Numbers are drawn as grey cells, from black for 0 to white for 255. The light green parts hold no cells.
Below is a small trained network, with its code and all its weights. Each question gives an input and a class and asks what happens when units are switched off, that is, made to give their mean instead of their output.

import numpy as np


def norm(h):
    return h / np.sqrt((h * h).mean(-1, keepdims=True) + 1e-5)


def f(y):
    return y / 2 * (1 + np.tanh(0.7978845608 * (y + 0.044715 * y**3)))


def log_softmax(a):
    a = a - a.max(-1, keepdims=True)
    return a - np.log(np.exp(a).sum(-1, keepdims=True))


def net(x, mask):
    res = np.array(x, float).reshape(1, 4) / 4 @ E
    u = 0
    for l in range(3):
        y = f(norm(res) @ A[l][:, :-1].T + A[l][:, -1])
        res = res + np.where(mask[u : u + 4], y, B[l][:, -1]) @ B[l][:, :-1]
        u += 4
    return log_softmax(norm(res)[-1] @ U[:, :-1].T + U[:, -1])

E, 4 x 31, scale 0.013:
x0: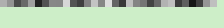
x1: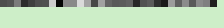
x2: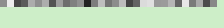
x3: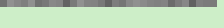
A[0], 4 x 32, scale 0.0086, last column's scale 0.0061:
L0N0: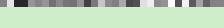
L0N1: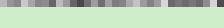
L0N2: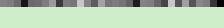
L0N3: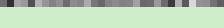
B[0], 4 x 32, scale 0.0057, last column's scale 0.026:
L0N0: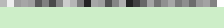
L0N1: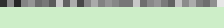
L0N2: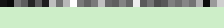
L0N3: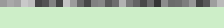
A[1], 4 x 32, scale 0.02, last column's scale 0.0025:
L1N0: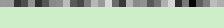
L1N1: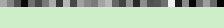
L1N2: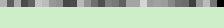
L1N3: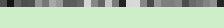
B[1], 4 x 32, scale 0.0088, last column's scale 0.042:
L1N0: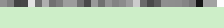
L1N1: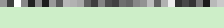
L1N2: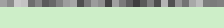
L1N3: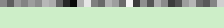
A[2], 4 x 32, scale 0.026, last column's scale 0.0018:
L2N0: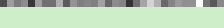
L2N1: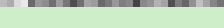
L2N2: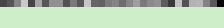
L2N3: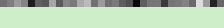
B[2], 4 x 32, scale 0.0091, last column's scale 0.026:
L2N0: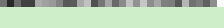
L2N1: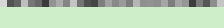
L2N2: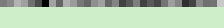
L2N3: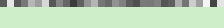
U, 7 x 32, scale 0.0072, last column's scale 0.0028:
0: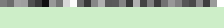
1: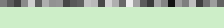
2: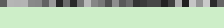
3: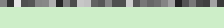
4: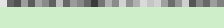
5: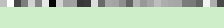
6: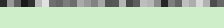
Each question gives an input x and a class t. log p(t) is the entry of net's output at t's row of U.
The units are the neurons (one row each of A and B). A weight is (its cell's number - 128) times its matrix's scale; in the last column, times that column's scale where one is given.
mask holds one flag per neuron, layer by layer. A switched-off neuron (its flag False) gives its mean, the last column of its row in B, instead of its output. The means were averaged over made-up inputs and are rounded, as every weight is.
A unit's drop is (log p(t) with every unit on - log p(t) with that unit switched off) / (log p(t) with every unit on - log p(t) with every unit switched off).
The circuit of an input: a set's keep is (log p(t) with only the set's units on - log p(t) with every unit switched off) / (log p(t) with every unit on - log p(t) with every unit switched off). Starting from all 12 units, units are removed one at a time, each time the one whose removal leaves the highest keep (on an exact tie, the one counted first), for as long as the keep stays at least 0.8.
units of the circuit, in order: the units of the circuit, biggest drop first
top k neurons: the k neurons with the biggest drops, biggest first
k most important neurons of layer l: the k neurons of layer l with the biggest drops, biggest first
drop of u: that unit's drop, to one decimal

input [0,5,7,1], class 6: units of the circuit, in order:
(L1N0, L2N3)
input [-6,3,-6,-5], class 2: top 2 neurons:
(L1N0, L2N3)
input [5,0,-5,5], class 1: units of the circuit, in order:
(L1N0)
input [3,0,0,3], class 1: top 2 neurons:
(L0N0, L0N3)
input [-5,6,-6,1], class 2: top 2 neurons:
(L1N0, L2N3)
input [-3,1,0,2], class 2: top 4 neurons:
(L0N1, L1N0, L0N0, L2N3)
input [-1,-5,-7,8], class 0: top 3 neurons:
(L1N0, L0N3, L2N2)
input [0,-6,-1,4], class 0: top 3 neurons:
(L1N0, L2N2, L0N0)
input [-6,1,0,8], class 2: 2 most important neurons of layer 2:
(L2N2, L2N3)
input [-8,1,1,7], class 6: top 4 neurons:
(L1N3, L1N0, L2N0, L0N1)
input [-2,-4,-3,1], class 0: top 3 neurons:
(L1N0, L0N0, L2N3)
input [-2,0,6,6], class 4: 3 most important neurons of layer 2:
(L2N0, L2N1, L2N3)
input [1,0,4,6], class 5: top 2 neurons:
(L1N1, L2N2)
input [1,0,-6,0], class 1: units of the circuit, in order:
(L1N1)
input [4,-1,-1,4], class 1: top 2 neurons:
(L0N0, L1N3)
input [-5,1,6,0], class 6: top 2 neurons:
(L1N0, L1N3)
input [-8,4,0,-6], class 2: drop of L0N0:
0.5
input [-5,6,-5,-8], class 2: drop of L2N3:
0.5
